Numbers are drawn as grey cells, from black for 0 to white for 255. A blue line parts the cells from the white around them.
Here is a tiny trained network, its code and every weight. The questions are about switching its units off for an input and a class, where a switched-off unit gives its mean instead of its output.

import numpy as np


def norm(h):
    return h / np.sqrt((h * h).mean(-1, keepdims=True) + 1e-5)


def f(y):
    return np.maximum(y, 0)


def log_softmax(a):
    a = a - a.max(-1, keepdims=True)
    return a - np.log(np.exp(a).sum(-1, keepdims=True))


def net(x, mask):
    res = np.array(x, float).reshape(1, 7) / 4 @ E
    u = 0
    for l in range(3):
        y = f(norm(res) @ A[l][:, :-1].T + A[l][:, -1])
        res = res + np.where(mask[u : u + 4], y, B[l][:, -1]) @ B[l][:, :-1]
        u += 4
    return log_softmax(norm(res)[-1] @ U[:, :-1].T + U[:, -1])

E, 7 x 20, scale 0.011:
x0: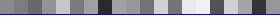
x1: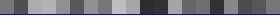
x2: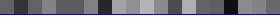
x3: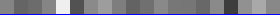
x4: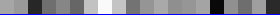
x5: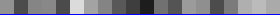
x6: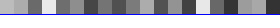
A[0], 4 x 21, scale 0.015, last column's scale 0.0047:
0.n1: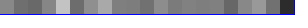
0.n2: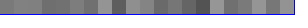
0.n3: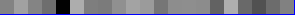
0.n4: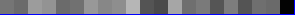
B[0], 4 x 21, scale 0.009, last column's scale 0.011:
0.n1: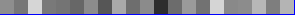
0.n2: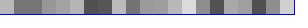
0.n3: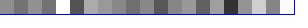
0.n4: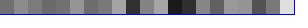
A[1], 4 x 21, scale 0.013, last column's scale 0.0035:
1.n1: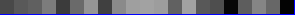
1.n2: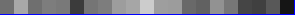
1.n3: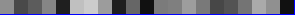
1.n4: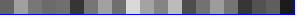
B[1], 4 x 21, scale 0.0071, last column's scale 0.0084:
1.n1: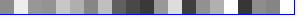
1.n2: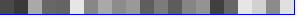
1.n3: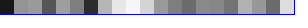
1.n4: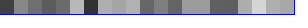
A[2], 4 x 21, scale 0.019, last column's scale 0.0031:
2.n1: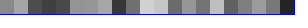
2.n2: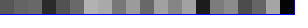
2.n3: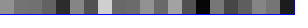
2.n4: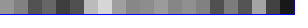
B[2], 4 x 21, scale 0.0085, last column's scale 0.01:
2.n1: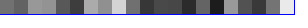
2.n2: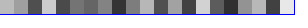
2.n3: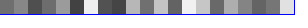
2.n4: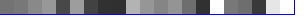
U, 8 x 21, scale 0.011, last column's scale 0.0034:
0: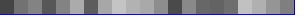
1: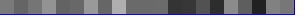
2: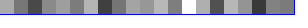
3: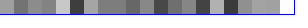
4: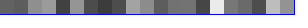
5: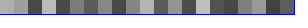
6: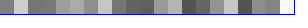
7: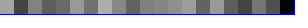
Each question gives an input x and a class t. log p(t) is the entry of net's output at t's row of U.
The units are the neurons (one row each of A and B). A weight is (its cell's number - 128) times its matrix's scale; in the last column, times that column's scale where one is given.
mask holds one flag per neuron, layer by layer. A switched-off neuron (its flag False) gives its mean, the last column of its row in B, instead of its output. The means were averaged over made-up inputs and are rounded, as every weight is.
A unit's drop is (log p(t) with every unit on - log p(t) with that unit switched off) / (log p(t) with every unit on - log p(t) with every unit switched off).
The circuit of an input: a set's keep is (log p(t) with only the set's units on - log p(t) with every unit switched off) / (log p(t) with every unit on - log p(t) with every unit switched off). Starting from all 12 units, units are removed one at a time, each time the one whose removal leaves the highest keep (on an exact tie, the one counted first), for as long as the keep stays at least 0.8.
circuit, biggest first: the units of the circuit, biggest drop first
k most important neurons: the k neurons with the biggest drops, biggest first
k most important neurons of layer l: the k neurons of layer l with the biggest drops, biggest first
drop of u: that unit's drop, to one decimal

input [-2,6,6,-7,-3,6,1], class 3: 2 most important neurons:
[0.n3; 2.n1]
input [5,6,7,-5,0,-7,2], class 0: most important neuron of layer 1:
[1.n2]
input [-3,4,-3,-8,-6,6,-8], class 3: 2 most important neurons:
[0.n3; 2.n4]
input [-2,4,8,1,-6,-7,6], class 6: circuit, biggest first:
[1.n1; 2.n4]
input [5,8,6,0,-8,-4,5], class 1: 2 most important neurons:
[2.n4; 0.n4]
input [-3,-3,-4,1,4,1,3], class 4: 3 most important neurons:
[2.n4; 1.n1; 0.n3]
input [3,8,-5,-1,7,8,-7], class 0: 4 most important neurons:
[1.n3; 2.n1; 1.n1; 0.n2]
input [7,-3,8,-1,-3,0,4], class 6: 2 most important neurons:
[1.n1; 0.n2]
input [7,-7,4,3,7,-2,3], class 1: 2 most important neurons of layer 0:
[0.n2; 0.n3]
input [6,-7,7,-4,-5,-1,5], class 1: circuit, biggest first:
[2.n1; 0.n2]
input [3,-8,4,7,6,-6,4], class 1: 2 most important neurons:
[2.n1; 0.n3]
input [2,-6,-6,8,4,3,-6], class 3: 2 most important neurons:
[0.n1; 1.n1]
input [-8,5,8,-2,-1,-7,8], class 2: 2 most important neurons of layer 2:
[2.n3; 2.n2]
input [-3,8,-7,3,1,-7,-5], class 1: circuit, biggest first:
[0.n4]
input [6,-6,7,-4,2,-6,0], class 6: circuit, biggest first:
[1.n1; 0.n2]
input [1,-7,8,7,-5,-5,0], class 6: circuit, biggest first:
[1.n1; 0.n3]
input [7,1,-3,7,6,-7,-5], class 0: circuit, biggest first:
[1.n2; 2.n3]
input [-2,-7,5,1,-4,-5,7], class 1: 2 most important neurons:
[2.n1; 2.n2]
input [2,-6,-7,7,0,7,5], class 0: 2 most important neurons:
[1.n3; 0.n3]
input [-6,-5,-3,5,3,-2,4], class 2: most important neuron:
[2.n3]
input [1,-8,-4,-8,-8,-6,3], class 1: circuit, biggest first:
[2.n1; 2.n4]
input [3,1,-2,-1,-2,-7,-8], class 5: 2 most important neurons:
[2.n2; 1.n3]
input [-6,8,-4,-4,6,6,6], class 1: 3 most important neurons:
[0.n4; 2.n2; 1.n1]
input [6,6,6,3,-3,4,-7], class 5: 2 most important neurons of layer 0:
[0.n2; 0.n3]
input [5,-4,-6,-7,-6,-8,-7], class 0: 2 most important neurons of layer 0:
[0.n2; 0.n1]
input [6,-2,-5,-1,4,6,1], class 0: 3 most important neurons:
[1.n3; 0.n2; 2.n3]
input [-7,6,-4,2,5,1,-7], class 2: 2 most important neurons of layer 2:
[2.n3; 2.n1]
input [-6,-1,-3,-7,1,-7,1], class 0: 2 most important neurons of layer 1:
[1.n2; 1.n4]
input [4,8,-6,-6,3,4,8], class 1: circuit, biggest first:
[0.n4]
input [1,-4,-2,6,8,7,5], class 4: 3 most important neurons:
[2.n4; 0.n3; 1.n2]
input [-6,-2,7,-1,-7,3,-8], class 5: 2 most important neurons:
[2.n2; 2.n4]
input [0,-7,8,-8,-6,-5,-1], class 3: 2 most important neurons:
[0.n3; 0.n4]
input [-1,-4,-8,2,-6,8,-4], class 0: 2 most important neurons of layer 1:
[1.n3; 1.n1]
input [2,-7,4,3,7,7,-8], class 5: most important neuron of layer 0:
[0.n4]
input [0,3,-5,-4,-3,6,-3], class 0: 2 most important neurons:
[1.n3; 1.n1]
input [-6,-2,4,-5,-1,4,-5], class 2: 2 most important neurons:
[2.n3; 0.n2]
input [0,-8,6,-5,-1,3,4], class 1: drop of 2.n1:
1.5
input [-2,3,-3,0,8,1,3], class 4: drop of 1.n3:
0.0
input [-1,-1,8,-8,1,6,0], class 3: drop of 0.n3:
1.6
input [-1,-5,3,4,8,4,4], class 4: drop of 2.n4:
0.8
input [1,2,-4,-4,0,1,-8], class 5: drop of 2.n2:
1.0
